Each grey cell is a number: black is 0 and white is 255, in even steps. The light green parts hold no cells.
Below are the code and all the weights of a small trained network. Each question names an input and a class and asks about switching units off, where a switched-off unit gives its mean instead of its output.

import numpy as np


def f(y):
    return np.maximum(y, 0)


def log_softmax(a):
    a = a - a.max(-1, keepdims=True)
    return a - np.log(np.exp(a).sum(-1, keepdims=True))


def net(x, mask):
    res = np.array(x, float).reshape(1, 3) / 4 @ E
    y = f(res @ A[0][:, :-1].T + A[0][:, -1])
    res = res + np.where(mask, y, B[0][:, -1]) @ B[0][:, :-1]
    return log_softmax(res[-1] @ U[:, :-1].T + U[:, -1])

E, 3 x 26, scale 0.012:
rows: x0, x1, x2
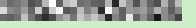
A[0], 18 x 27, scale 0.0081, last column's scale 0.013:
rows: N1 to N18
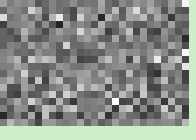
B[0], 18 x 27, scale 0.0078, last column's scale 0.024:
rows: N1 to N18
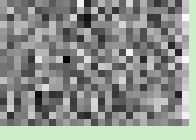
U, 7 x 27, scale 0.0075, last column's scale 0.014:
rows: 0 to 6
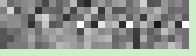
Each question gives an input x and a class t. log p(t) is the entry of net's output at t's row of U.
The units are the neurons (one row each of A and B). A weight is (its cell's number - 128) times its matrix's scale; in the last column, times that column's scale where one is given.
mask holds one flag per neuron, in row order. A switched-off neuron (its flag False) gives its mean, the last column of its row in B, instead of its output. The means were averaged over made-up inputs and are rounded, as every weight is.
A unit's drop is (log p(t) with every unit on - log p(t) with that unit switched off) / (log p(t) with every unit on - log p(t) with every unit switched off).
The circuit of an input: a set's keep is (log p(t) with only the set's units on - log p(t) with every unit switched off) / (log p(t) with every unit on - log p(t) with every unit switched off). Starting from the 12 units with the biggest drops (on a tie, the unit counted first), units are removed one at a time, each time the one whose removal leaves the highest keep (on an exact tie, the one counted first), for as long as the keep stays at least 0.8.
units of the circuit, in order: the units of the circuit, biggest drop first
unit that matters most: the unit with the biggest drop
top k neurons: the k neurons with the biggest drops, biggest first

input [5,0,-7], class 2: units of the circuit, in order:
(N9)
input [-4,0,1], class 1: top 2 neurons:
(N15, N3)
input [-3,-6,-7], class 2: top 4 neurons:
(N9, N3, N12, N8)
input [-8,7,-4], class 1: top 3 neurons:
(N15, N2, N17)
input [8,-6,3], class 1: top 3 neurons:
(N16, N14, N3)
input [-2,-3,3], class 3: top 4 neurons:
(N9, N3, N12, N10)
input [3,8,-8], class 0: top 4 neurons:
(N3, N12, N5, N13)
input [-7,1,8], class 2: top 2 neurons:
(N5, N13)
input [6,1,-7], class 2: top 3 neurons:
(N9, N15, N2)
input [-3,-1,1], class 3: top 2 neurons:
(N16, N14)
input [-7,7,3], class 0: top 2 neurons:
(N3, N12)
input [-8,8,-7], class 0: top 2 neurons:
(N3, N12)
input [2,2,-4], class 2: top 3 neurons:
(N9, N10, N1)
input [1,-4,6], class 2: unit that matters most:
N5
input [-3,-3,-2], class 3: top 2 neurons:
(N16, N3)
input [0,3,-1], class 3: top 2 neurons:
(N17, N4)
